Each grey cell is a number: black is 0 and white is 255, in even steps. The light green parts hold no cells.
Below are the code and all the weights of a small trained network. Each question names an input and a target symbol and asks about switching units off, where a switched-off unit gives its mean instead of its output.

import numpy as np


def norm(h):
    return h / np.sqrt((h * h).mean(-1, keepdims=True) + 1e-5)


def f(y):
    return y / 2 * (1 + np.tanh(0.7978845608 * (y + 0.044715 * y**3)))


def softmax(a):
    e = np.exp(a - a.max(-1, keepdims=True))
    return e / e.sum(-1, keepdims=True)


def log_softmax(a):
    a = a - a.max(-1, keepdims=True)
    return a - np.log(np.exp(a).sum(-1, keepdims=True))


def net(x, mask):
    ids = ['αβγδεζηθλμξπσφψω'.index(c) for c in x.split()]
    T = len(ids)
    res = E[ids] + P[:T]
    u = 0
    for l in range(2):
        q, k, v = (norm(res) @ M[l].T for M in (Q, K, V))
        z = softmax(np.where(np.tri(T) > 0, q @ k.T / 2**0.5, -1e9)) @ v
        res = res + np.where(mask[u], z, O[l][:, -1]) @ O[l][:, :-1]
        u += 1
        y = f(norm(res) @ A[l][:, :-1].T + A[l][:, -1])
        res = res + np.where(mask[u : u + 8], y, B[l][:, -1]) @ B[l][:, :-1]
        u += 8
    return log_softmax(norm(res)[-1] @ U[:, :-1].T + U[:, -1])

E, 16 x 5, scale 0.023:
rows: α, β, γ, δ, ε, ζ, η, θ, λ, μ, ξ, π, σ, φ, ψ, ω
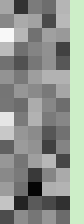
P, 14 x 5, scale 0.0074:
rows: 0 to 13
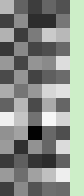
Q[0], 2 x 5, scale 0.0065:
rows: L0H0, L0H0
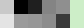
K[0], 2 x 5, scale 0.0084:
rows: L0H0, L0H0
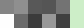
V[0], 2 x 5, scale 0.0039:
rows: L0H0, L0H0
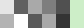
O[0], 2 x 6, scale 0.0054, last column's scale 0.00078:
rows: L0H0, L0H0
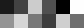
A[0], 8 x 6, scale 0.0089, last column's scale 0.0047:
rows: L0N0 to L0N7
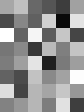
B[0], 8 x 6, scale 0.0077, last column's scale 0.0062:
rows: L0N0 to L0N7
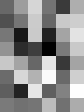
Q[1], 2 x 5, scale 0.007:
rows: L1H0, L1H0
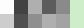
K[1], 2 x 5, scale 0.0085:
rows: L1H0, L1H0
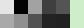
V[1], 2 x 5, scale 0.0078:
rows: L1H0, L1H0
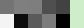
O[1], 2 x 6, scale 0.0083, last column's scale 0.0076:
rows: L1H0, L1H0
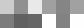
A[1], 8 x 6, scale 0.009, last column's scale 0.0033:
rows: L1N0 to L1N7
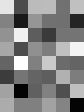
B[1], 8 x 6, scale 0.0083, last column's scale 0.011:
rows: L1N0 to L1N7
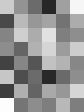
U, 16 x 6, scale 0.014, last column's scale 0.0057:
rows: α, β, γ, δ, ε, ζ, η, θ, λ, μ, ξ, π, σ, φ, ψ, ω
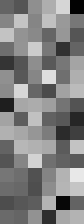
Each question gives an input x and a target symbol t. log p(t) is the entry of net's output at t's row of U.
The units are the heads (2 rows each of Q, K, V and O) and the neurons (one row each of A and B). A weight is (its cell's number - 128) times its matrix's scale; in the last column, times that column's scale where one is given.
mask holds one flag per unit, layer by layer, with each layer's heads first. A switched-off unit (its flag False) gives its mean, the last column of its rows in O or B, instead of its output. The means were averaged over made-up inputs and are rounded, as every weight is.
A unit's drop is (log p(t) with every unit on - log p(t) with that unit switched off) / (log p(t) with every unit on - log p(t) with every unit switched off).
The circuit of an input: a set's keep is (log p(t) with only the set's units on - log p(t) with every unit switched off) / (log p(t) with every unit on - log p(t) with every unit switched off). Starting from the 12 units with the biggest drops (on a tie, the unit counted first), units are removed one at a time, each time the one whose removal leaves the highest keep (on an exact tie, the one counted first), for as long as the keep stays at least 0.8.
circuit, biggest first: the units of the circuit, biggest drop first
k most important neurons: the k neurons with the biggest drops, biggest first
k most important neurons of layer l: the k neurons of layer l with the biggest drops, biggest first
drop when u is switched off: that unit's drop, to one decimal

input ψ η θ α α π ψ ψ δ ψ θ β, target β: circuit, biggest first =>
L0N4, L0N6
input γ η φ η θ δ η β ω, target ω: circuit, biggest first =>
L1H0, L0N3
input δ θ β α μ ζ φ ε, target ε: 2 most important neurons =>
L0N1, L1N0
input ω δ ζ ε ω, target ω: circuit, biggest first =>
L1H0, L0N6, L1N5
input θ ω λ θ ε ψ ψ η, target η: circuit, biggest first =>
L1H0, L0N6
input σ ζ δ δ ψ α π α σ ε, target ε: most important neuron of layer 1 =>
L1N5
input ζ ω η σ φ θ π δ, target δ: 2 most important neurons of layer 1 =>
L1N0, L1N6
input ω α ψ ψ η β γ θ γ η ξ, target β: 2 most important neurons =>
L0N4, L1N4
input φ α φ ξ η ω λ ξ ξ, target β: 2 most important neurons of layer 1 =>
L1N4, L1N5
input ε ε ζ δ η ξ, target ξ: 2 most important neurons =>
L0N4, L1N2
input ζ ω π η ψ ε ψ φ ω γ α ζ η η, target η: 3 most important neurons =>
L0N2, L0N6, L1N2
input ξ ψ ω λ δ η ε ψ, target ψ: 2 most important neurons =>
L1N6, L0N6
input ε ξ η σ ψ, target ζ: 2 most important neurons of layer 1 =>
L1N6, L1N1
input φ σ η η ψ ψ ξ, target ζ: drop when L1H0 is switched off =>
0.1
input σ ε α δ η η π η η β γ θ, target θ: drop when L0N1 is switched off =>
0.2
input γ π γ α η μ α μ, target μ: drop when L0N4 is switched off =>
0.3
